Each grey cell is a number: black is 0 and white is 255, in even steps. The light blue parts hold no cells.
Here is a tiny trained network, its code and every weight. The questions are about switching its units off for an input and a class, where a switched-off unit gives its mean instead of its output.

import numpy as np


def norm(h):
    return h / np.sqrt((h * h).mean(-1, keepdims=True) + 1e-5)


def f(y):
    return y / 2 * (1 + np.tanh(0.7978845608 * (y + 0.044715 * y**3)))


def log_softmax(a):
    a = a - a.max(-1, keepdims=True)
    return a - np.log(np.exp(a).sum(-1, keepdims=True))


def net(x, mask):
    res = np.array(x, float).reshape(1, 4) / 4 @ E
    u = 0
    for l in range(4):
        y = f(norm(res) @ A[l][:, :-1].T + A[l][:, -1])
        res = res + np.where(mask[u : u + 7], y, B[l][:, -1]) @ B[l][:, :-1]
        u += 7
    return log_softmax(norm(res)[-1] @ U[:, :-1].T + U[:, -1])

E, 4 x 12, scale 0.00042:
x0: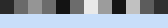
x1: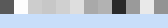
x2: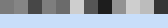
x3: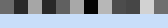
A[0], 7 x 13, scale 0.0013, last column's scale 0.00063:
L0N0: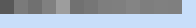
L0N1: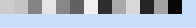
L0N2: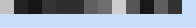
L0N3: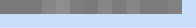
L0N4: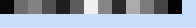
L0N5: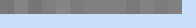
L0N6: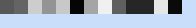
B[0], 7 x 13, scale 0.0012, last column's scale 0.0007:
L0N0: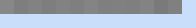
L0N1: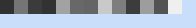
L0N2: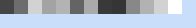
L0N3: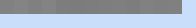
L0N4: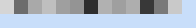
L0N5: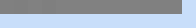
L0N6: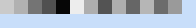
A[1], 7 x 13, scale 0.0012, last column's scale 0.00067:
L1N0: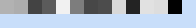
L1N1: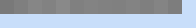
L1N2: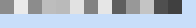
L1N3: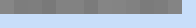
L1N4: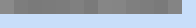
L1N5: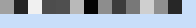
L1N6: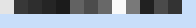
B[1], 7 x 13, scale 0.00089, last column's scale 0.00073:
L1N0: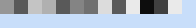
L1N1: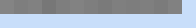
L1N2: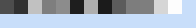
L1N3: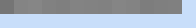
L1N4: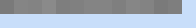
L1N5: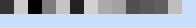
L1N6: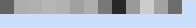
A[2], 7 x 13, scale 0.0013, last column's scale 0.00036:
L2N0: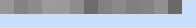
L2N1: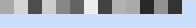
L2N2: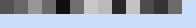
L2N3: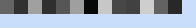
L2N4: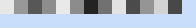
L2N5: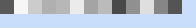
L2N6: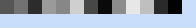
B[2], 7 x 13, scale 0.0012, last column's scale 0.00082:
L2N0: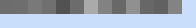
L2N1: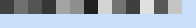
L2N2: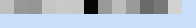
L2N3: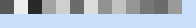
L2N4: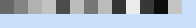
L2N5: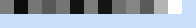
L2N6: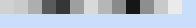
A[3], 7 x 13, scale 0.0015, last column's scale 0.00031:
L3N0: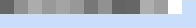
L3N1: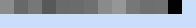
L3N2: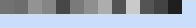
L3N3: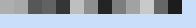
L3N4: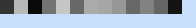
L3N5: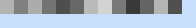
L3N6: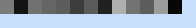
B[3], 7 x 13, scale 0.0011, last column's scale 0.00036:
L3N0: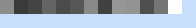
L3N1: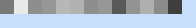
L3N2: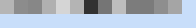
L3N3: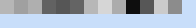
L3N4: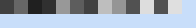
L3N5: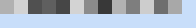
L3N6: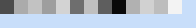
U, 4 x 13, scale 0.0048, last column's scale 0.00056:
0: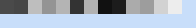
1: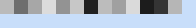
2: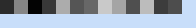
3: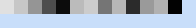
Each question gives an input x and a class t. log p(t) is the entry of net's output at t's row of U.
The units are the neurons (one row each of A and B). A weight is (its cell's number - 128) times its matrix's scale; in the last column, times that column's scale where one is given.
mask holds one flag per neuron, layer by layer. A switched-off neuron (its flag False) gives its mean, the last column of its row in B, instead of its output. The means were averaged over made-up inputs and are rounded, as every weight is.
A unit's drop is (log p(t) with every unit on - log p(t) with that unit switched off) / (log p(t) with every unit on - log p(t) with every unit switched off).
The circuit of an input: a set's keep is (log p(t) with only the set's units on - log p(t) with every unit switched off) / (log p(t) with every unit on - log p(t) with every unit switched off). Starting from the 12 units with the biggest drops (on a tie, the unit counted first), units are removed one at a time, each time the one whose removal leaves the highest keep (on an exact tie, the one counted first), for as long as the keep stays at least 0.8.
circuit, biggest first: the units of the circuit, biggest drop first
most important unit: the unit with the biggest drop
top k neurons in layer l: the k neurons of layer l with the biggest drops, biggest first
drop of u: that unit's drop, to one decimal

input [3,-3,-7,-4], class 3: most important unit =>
L0N6
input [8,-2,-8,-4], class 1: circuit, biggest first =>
(L2N2 L0N4)
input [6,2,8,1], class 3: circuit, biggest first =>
(L2N6 L3N3)
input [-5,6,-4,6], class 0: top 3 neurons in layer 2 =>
(L2N5 L2N6 L2N1)
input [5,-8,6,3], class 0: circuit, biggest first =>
(L0N2 L3N6)
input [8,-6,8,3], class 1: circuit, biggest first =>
(L0N4 L2N2)
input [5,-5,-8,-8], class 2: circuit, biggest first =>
(L0N1 L2N1 L3N4)
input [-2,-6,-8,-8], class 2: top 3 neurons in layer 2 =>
(L2N1 L2N6 L2N5)
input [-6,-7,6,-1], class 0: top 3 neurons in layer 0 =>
(L0N2 L0N6 L0N4)
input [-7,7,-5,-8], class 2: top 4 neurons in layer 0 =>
(L0N1 L0N2 L0N4 L0N6)
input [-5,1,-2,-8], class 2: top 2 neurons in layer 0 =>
(L0N4 L0N1)
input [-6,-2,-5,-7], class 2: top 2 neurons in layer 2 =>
(L2N1 L2N2)
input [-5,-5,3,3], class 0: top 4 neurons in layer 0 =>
(L0N2 L0N4 L0N6 L0N1)
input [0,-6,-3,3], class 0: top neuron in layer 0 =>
(L0N2)
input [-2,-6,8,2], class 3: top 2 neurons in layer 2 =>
(L2N6 L2N5)
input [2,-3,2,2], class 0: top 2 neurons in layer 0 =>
(L0N2 L0N1)
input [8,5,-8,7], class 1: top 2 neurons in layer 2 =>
(L2N2 L2N6)
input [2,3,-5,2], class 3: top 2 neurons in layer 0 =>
(L0N6 L0N2)
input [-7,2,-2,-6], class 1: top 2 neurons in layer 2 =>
(L2N4 L2N3)
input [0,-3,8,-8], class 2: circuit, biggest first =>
(L2N1)
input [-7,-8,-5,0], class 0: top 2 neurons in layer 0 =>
(L0N2 L0N4)
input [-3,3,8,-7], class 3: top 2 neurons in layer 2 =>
(L2N6 L2N3)
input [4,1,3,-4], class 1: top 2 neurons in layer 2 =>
(L2N2 L2N3)
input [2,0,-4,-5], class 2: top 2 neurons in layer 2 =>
(L2N6 L2N1)
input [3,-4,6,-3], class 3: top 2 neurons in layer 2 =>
(L2N6 L2N5)
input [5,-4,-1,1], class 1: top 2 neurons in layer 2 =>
(L2N2 L2N5)
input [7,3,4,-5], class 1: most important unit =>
L0N4
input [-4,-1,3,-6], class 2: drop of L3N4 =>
0.2
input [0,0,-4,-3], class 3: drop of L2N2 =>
0.0
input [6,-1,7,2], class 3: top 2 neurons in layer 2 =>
(L2N6 L2N4)
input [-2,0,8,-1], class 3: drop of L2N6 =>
0.1
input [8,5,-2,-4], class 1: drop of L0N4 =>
0.1
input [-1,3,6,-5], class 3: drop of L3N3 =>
0.2
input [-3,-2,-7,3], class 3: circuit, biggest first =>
(L0N6)
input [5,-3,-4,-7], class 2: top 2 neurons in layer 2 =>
(L2N1 L2N4)
